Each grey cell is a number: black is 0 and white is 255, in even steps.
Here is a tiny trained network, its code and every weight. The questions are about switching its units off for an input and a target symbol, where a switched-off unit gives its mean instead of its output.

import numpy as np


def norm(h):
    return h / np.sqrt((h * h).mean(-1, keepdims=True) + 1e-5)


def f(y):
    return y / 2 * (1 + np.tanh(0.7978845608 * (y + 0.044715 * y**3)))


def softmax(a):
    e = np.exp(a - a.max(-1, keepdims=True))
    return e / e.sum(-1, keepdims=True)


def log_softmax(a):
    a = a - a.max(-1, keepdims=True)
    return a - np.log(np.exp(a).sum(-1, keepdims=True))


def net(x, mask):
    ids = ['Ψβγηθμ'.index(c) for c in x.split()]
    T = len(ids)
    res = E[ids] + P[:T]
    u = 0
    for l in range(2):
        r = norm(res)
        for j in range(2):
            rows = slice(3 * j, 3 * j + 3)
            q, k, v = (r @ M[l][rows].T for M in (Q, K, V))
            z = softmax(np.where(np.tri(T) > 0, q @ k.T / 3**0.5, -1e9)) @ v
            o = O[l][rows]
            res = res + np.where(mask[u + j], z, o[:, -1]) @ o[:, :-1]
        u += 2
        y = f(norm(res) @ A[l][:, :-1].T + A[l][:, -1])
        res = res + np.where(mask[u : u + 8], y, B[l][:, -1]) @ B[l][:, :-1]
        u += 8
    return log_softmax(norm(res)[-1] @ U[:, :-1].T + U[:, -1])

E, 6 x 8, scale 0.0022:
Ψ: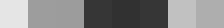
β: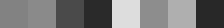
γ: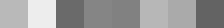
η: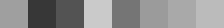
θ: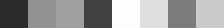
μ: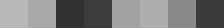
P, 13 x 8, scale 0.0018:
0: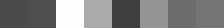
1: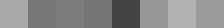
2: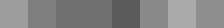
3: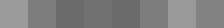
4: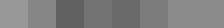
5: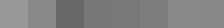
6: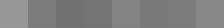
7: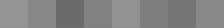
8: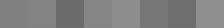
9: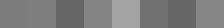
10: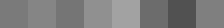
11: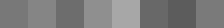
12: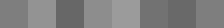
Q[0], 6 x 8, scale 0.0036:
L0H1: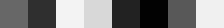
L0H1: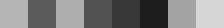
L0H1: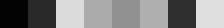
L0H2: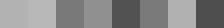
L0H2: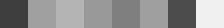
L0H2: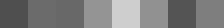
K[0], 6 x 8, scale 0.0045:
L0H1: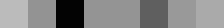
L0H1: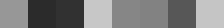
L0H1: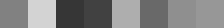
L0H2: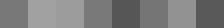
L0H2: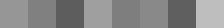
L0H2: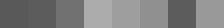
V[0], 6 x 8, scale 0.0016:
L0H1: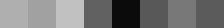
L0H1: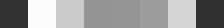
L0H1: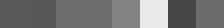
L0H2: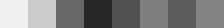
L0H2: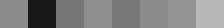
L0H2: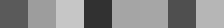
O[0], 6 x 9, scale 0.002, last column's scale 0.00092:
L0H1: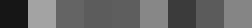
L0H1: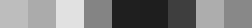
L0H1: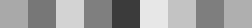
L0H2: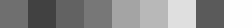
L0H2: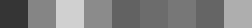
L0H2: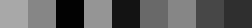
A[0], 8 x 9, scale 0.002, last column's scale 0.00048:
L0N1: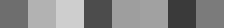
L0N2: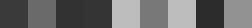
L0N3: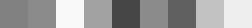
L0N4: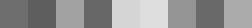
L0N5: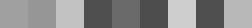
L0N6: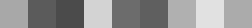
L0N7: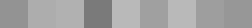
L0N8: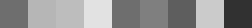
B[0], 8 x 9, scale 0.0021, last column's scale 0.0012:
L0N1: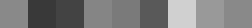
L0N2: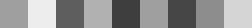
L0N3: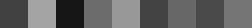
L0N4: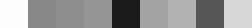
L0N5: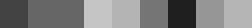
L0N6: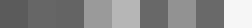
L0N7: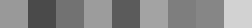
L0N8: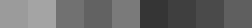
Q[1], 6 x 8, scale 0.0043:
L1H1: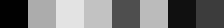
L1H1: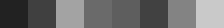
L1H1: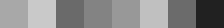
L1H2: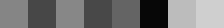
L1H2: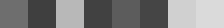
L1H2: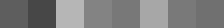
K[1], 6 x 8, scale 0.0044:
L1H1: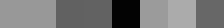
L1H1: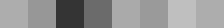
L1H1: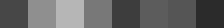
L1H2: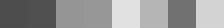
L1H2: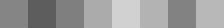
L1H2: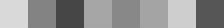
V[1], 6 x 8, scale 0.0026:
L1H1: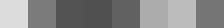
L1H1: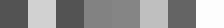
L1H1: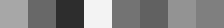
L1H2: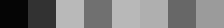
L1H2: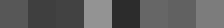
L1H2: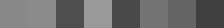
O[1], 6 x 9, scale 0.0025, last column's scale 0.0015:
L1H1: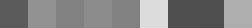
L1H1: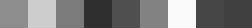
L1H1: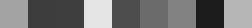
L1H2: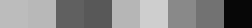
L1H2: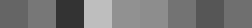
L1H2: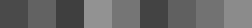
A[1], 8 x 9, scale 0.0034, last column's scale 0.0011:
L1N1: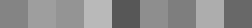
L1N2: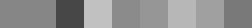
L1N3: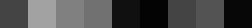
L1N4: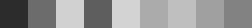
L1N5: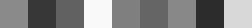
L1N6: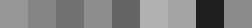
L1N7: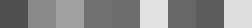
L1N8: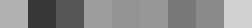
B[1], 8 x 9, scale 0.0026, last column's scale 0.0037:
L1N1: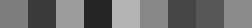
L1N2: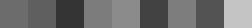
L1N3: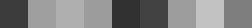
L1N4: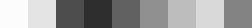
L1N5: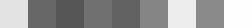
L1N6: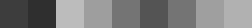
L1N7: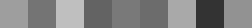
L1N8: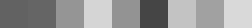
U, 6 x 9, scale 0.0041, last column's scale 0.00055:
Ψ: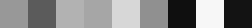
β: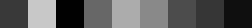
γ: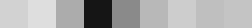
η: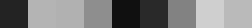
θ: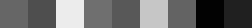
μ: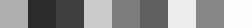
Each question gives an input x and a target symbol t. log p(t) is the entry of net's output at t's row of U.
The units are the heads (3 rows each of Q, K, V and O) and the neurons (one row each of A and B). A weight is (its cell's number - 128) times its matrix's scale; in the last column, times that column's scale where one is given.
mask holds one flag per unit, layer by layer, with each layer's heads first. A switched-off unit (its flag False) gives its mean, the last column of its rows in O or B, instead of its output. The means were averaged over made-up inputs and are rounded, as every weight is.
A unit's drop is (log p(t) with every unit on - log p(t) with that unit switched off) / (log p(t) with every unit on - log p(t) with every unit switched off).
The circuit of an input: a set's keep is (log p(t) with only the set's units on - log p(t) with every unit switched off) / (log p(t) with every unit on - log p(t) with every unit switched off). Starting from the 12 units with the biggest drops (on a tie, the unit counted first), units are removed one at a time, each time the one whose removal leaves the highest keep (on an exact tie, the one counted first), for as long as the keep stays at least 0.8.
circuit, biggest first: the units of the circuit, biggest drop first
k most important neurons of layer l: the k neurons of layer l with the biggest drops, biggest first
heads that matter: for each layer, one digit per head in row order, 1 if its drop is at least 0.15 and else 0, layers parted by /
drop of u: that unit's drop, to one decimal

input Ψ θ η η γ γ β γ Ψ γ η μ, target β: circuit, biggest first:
[L0H1; L1N5; L1H1]
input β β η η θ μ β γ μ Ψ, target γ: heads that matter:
00 / 11
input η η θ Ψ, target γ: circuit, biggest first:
[L1H2; L1H1]
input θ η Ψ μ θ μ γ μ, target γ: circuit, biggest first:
[L1H1; L0H1]
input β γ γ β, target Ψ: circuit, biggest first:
[L1H1; L0H1; L1N5]
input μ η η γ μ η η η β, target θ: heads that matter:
10 / 10
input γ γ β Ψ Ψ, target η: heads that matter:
00 / 00
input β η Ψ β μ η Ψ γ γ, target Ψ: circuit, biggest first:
[L0H1; L1H1; L1N5]
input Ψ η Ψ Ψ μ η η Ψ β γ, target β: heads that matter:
10 / 10
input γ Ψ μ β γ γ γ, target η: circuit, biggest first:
[L0H1; L1H2; L1N3]
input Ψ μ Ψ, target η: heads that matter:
10 / 01
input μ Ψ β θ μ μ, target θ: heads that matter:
00 / 10
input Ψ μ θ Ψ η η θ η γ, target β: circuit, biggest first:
[L0H1; L1N5; L1N8]
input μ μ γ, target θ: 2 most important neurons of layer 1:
[L1N5; L1N7]
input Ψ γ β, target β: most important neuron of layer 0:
[L0N2]
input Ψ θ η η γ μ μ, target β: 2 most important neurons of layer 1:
[L1N5; L1N4]
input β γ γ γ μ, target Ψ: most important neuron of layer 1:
[L1N5]
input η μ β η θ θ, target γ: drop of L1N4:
0.2
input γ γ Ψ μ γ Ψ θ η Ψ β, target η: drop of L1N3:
0.4
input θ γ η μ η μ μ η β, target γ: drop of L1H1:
1.3
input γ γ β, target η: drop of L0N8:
0.0
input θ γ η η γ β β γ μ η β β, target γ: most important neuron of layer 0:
[L0N3]
